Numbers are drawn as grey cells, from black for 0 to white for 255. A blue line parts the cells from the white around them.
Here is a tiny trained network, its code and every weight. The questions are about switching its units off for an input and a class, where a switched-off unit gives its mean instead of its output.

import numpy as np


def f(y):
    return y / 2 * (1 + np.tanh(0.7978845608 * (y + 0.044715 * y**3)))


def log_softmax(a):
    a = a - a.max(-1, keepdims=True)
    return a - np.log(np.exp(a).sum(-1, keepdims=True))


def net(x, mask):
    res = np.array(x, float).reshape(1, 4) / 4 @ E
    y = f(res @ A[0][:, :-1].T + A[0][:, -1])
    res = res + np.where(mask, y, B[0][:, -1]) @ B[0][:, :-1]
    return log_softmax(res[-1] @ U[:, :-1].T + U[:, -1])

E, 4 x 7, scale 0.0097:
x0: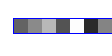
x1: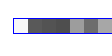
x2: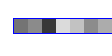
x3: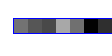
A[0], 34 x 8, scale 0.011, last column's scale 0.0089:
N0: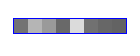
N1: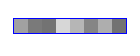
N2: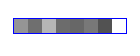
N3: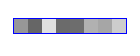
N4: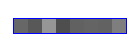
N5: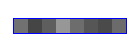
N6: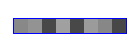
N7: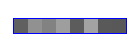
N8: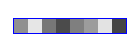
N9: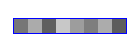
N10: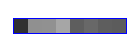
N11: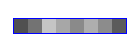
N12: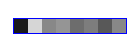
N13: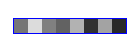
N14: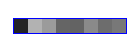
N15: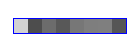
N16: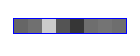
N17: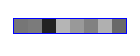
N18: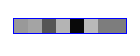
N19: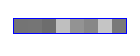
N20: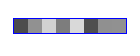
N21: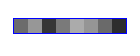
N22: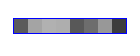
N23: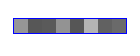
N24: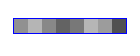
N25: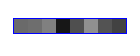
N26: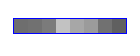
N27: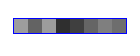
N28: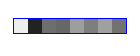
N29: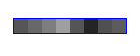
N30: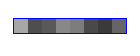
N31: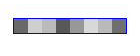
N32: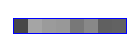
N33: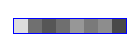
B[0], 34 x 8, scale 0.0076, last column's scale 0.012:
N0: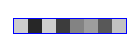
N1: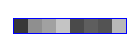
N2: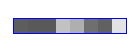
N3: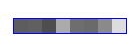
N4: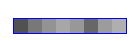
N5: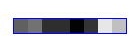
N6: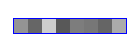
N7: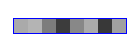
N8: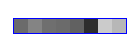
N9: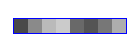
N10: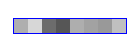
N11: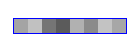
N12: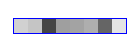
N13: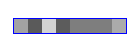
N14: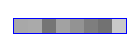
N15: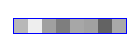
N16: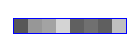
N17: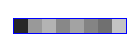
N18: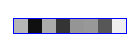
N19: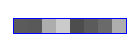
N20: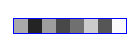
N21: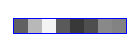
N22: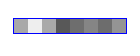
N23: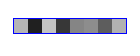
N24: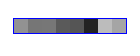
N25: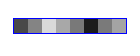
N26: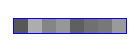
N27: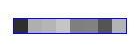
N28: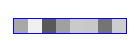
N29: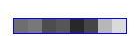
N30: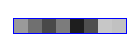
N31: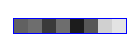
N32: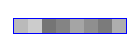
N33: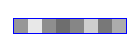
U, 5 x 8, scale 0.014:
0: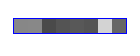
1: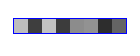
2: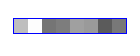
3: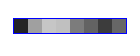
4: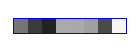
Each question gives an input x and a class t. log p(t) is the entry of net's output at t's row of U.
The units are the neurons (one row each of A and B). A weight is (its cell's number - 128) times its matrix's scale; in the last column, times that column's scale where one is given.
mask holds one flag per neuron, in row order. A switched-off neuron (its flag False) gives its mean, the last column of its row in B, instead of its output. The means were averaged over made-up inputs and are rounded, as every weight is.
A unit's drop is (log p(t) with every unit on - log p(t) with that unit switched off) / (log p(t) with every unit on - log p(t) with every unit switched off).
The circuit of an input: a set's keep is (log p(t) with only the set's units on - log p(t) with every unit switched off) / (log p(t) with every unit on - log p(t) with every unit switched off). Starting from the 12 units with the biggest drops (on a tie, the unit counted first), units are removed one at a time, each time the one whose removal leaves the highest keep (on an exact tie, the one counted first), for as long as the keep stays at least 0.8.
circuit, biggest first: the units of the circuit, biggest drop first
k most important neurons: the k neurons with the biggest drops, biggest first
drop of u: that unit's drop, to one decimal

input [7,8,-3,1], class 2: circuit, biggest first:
(N28)
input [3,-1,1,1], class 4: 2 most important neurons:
(N18, N23)
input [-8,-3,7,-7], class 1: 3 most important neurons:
(N18, N23, N6)
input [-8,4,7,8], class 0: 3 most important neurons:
(N5, N30, N20)
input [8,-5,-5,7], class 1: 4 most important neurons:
(N20, N0, N31, N13)
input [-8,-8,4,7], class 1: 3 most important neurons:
(N18, N23, N6)
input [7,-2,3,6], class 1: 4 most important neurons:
(N20, N0, N31, N13)
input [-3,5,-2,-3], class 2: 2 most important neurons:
(N28, N15)
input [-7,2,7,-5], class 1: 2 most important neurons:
(N18, N23)
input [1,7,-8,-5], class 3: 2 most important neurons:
(N27, N25)
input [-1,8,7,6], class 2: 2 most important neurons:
(N28, N33)
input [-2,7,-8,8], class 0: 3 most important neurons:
(N30, N5, N29)
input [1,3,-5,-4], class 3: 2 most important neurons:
(N27, N5)
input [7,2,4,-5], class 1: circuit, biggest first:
(N0)
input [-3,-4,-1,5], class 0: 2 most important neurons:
(N5, N29)
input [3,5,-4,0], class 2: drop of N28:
0.1
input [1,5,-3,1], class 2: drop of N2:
0.0
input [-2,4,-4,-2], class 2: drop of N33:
0.1
